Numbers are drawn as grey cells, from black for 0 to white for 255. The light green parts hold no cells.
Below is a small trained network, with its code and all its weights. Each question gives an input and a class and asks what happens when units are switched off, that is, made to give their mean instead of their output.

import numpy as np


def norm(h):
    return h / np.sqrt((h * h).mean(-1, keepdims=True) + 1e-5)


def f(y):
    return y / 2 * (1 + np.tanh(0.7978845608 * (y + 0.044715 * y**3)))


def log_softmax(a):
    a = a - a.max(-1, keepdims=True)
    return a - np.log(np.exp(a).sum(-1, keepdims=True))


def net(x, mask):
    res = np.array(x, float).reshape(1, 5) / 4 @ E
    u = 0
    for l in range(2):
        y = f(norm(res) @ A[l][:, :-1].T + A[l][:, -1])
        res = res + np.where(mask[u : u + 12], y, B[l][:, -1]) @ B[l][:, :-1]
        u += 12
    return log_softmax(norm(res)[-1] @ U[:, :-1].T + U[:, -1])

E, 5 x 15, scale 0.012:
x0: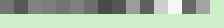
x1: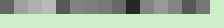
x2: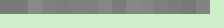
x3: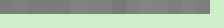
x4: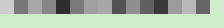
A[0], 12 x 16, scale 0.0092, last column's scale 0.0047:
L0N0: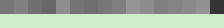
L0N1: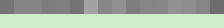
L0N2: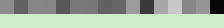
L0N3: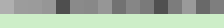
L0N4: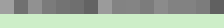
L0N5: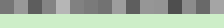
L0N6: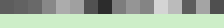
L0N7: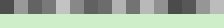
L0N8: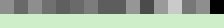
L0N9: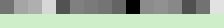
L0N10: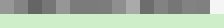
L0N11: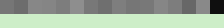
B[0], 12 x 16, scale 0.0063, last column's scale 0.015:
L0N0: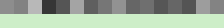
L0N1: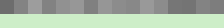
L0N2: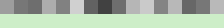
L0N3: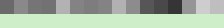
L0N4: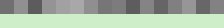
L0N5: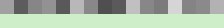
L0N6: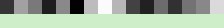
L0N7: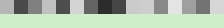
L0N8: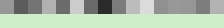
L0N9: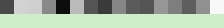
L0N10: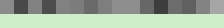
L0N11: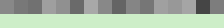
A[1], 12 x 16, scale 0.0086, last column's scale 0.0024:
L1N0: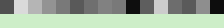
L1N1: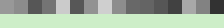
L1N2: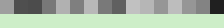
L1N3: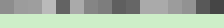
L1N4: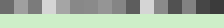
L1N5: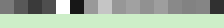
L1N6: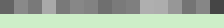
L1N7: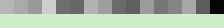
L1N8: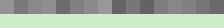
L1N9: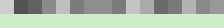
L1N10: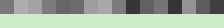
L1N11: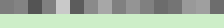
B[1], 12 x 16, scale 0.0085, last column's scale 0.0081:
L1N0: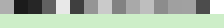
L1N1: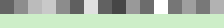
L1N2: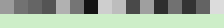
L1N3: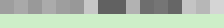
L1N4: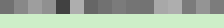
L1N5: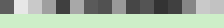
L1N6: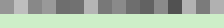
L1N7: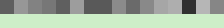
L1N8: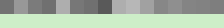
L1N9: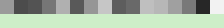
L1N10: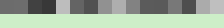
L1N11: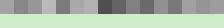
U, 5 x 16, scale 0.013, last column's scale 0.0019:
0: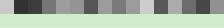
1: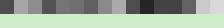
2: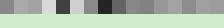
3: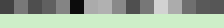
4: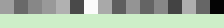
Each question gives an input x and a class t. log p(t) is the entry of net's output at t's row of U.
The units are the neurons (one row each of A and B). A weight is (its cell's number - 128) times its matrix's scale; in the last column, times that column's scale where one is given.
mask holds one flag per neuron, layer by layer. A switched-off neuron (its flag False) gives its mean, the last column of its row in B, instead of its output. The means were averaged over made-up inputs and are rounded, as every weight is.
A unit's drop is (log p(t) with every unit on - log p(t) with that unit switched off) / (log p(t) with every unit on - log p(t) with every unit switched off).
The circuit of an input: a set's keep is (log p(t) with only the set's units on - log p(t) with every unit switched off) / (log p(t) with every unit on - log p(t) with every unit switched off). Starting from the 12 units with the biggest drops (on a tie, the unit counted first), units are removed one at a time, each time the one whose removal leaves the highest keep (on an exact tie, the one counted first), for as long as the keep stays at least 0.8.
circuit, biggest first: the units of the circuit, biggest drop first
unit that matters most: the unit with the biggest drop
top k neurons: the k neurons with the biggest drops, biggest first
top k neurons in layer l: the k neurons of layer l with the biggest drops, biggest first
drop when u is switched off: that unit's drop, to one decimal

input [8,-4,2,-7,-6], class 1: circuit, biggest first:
(L0N6; L1N5)
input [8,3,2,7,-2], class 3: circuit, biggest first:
(L0N6)
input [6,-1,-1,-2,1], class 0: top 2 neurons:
(L0N2; L0N8)
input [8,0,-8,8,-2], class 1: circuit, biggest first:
(L0N9; L0N6; L1N5)
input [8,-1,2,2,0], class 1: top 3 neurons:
(L0N6; L0N7; L0N9)
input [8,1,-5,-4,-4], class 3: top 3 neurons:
(L0N6; L1N0; L0N3)
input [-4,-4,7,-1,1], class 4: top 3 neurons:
(L0N9; L0N7; L0N2)
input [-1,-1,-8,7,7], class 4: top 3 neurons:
(L0N9; L0N3; L0N7)
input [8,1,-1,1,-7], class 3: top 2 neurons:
(L0N6; L1N0)
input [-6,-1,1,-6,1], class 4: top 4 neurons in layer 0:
(L0N9; L0N2; L0N8; L0N7)
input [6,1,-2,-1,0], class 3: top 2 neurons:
(L0N6; L0N7)
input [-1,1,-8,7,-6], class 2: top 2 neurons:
(L0N7; L1N0)
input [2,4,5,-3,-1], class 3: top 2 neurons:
(L1N0; L0N6)
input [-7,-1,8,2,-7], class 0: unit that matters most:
L0N9
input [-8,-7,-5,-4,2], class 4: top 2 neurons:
(L1N1; L0N7)
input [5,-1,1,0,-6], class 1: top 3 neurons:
(L0N6; L0N9; L1N5)
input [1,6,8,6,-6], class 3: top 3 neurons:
(L0N6; L1N0; L0N8)
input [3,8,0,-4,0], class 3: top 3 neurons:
(L0N7; L1N0; L0N5)
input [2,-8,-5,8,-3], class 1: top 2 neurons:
(L1N5; L0N6)
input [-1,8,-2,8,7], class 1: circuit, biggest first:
(L0N7)
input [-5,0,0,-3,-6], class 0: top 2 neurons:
(L0N9; L1N2)
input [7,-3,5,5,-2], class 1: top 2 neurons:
(L0N6; L0N9)
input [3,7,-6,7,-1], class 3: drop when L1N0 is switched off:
0.7
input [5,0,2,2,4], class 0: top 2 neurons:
(L0N9; L1N2)
